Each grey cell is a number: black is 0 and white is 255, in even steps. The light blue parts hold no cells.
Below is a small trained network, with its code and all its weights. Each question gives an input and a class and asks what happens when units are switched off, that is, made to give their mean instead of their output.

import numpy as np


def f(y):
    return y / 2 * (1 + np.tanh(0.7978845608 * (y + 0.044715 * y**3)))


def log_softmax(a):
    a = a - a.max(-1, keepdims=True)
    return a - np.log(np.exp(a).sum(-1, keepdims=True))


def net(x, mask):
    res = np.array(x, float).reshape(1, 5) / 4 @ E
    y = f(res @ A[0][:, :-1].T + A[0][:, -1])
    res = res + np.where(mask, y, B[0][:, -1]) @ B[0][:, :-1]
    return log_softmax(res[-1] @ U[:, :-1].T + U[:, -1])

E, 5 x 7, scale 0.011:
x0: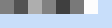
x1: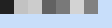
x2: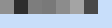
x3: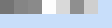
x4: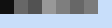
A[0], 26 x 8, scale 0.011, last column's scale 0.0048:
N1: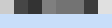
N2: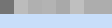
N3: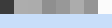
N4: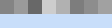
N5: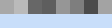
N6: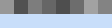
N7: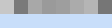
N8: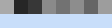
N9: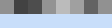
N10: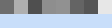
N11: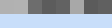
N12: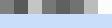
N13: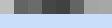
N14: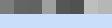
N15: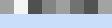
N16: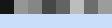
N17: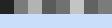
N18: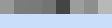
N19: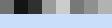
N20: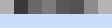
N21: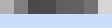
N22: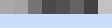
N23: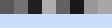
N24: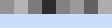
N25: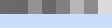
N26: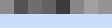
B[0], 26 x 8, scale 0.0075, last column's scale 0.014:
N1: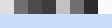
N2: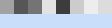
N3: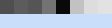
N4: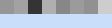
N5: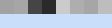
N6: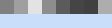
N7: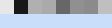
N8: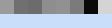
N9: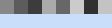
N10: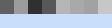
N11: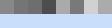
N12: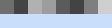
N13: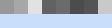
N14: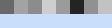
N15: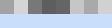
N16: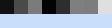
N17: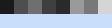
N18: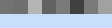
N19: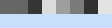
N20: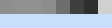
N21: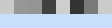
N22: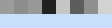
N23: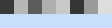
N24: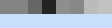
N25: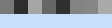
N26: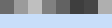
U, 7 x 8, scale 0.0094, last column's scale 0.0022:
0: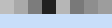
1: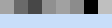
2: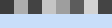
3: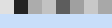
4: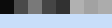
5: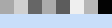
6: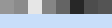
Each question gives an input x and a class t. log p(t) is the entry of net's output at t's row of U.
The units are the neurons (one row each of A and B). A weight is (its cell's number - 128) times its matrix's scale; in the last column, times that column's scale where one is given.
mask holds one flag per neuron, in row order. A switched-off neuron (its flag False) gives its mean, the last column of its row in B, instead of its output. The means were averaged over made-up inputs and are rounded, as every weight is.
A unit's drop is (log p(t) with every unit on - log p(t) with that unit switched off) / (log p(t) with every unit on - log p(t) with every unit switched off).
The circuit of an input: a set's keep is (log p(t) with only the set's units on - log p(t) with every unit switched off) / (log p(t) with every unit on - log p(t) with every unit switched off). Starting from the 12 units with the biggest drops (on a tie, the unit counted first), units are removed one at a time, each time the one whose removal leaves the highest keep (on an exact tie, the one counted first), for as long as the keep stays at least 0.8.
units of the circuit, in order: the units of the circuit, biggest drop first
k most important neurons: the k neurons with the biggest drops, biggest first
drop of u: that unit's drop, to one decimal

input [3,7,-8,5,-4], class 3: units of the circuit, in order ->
N7
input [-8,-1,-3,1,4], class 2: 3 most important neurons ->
N23, N8, N10
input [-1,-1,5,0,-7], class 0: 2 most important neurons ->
N19, N11
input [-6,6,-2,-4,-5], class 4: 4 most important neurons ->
N16, N17, N1, N3
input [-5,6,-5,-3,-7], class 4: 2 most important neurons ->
N1, N16
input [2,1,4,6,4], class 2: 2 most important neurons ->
N19, N1
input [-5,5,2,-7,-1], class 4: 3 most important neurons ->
N16, N17, N25
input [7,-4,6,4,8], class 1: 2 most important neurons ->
N19, N8
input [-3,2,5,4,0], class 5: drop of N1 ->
0.2
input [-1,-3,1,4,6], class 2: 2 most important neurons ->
N23, N1
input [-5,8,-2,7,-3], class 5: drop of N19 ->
-0.1
